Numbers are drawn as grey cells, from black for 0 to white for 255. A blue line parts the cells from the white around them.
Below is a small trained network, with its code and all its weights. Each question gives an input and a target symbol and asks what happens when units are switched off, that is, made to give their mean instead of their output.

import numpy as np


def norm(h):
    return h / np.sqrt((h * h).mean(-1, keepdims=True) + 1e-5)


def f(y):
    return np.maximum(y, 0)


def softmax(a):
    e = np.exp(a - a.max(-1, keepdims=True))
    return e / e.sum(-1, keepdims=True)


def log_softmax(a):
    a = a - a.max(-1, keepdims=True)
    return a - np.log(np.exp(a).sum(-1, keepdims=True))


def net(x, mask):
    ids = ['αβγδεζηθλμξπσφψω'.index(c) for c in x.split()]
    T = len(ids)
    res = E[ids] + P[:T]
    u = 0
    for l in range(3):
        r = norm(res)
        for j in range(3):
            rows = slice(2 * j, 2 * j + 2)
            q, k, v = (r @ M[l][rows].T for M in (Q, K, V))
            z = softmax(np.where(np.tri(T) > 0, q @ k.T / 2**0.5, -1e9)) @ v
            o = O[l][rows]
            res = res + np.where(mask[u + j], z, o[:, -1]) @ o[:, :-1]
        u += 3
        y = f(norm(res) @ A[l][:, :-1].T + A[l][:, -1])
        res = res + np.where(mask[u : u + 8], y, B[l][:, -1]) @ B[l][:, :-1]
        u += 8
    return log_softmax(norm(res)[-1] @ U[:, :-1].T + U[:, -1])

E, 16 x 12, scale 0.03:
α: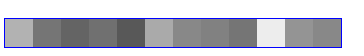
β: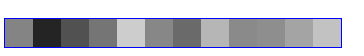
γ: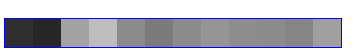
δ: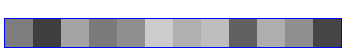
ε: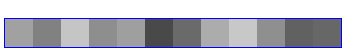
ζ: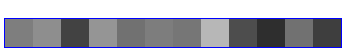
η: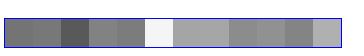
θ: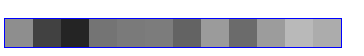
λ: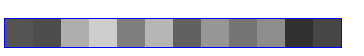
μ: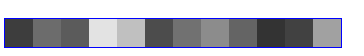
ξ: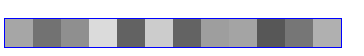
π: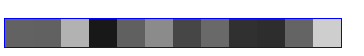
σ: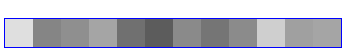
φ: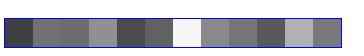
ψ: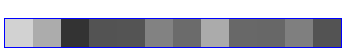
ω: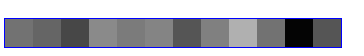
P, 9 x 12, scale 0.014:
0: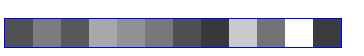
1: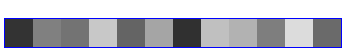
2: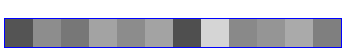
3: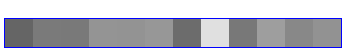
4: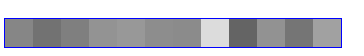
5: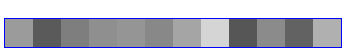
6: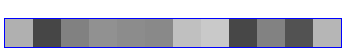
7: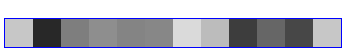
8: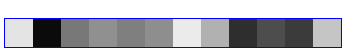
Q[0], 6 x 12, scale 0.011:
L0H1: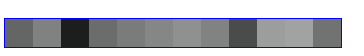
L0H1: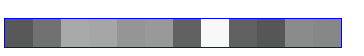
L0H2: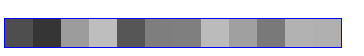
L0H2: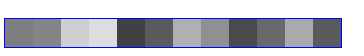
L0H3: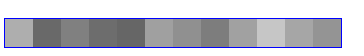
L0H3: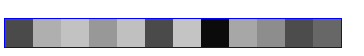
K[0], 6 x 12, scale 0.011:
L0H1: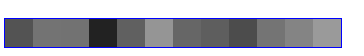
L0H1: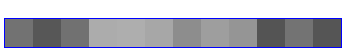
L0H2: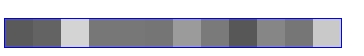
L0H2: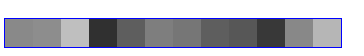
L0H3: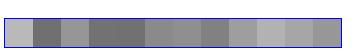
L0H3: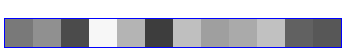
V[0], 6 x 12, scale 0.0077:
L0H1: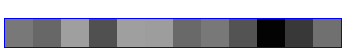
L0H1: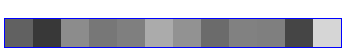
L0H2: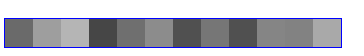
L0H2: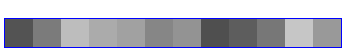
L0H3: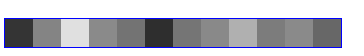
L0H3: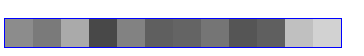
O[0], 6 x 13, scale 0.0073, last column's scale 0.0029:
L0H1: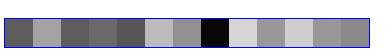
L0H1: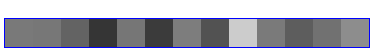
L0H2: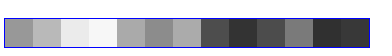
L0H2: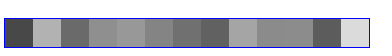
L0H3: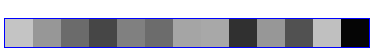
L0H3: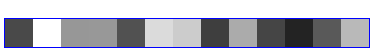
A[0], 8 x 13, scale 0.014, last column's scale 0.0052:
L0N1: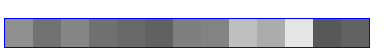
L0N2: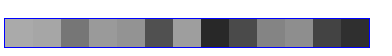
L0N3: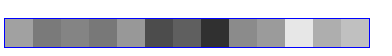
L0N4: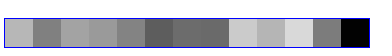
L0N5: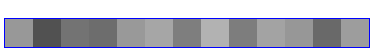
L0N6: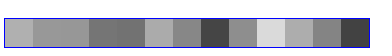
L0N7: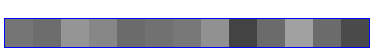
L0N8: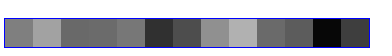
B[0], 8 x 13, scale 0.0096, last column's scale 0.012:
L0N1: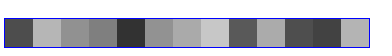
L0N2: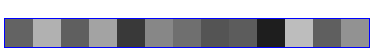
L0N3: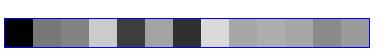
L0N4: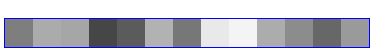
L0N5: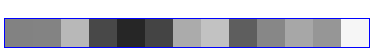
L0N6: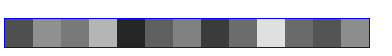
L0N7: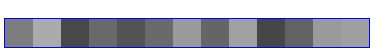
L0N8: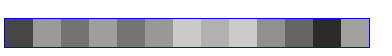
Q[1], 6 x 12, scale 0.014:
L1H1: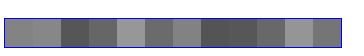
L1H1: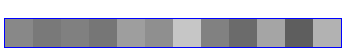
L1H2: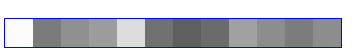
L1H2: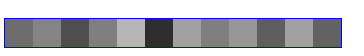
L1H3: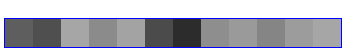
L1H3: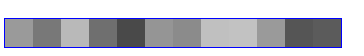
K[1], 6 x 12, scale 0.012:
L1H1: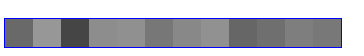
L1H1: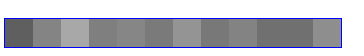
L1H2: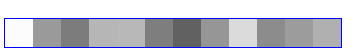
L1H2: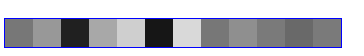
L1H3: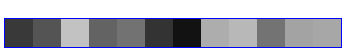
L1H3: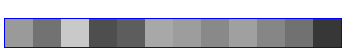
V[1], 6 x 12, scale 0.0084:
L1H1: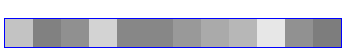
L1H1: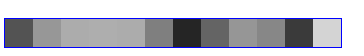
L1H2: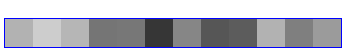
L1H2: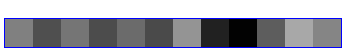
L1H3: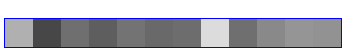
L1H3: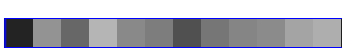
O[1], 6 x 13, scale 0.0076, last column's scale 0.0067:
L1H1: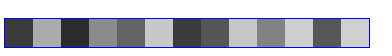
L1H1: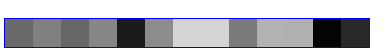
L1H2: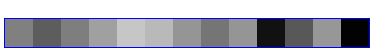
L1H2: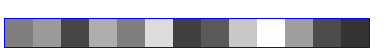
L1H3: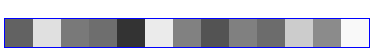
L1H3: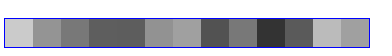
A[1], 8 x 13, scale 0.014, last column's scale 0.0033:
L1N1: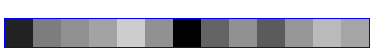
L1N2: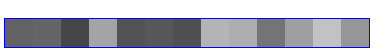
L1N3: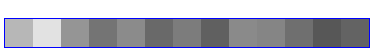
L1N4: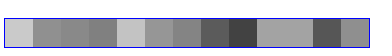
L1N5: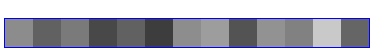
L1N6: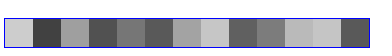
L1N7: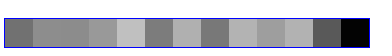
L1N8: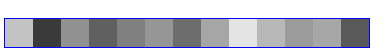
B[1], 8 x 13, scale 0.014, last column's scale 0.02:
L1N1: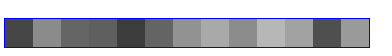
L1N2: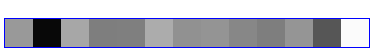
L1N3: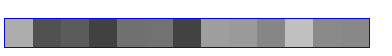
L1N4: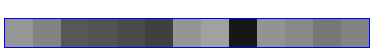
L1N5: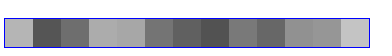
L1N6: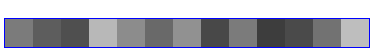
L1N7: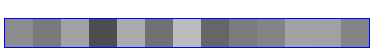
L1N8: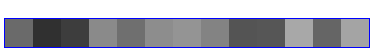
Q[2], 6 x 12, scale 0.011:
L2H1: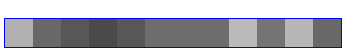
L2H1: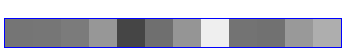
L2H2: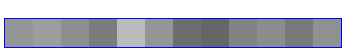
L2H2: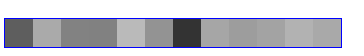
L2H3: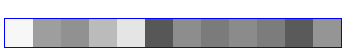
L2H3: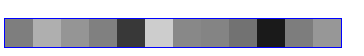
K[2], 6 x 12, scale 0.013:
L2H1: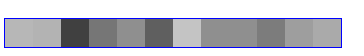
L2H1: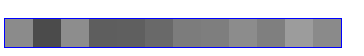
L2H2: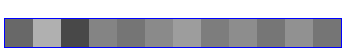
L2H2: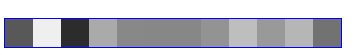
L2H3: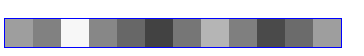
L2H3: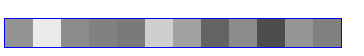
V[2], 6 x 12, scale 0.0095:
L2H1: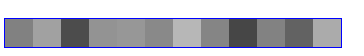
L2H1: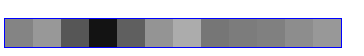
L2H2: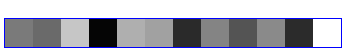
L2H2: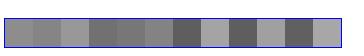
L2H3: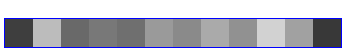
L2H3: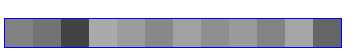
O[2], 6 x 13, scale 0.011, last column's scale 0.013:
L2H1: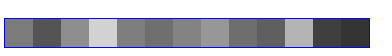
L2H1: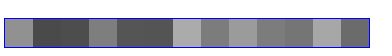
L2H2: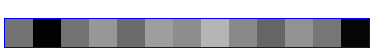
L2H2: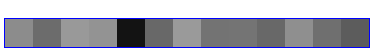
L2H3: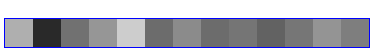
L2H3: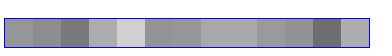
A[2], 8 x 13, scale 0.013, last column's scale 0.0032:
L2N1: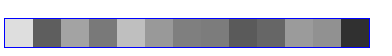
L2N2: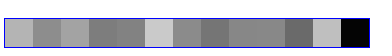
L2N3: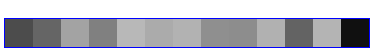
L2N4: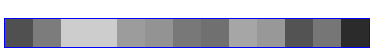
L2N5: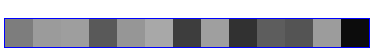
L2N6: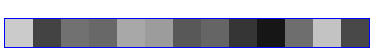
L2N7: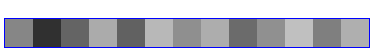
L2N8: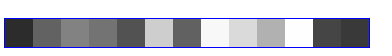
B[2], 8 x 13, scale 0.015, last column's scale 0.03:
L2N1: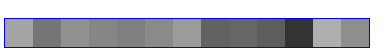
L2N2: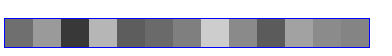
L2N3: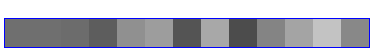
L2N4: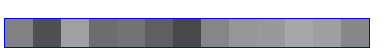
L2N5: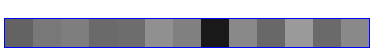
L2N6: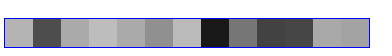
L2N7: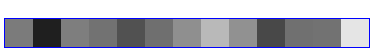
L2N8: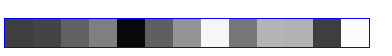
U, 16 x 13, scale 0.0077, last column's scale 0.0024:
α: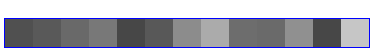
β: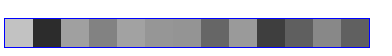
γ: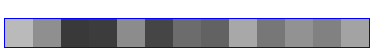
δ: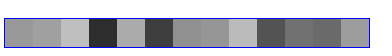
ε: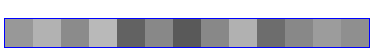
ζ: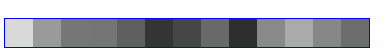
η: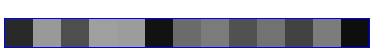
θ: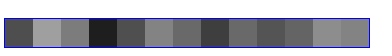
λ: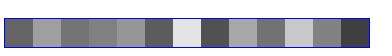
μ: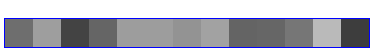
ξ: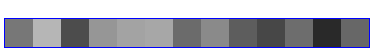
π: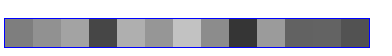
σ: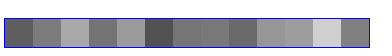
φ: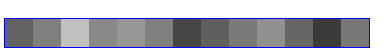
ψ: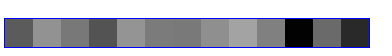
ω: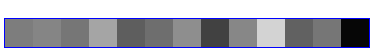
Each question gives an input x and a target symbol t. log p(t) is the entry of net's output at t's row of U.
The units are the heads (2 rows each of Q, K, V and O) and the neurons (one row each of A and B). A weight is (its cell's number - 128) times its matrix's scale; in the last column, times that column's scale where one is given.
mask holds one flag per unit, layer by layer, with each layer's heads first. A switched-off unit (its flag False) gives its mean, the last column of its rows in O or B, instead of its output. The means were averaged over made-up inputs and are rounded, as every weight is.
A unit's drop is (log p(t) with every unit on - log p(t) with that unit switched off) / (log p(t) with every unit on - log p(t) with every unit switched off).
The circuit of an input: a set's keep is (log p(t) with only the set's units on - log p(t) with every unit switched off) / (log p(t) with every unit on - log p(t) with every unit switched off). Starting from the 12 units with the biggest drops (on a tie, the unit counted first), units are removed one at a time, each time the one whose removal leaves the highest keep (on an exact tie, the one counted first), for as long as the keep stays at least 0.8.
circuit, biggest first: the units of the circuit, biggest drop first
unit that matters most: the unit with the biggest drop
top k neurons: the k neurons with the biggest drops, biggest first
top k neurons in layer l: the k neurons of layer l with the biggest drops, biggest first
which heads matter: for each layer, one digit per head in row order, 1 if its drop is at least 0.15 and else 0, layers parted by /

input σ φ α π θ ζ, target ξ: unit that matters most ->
L1N2
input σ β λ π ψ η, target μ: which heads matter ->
001 / 010 / 000
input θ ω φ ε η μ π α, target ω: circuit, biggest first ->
L1N2, L0N6, L2N8, L2N7
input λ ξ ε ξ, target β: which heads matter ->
000 / 010 / 000
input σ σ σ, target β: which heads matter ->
100 / 000 / 000
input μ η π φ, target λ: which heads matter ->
110 / 010 / 000
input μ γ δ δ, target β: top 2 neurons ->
L1N6, L0N3
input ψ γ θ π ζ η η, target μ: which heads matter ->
001 / 000 / 000
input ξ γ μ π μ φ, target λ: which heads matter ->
101 / 010 / 000
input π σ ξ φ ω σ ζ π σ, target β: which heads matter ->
100 / 000 / 010
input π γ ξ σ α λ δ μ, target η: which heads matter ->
110 / 010 / 000
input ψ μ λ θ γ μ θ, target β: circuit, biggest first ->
L1N5, L2N8
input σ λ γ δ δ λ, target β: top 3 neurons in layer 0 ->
L0N1, L0N3, L0N8
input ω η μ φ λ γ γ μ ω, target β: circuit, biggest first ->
L2N8
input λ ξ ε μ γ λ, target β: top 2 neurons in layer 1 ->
L1N1, L1N6
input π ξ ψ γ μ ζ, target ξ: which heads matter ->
110 / 000 / 000
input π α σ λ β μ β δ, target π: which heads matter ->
110 / 001 / 000
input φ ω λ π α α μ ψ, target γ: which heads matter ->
101 / 010 / 000
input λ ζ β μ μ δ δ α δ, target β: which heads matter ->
000 / 100 / 000
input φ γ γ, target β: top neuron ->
L0N1
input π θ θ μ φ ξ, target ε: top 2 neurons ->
L2N8, L2N7
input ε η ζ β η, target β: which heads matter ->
000 / 010 / 000
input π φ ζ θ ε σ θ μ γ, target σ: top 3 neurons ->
L2N8, L2N4, L2N7
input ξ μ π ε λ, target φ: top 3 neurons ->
L1N2, L2N8, L2N4
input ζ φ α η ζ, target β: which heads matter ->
000 / 000 / 000
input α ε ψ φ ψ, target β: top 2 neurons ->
L0N1, L0N5
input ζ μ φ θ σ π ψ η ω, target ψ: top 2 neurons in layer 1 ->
L1N2, L1N5
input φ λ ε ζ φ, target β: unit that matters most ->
L0N8
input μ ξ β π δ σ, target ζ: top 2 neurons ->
L1N2, L2N8
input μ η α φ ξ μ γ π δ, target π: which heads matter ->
011 / 011 / 000
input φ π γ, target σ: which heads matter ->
011 / 010 / 000
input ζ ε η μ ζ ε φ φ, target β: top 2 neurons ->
L2N8, L1N1
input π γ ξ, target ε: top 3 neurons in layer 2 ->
L2N8, L2N7, L2N4
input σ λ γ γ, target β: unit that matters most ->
L1N5
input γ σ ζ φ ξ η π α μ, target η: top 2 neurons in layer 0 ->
L0N5, L0N3
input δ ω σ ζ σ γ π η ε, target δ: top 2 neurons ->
L2N8, L1N2
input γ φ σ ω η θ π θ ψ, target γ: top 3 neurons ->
L1N2, L2N8, L0N5
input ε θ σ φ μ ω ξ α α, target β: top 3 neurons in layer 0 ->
L0N5, L0N8, L0N4
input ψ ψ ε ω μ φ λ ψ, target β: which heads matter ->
010 / 000 / 000
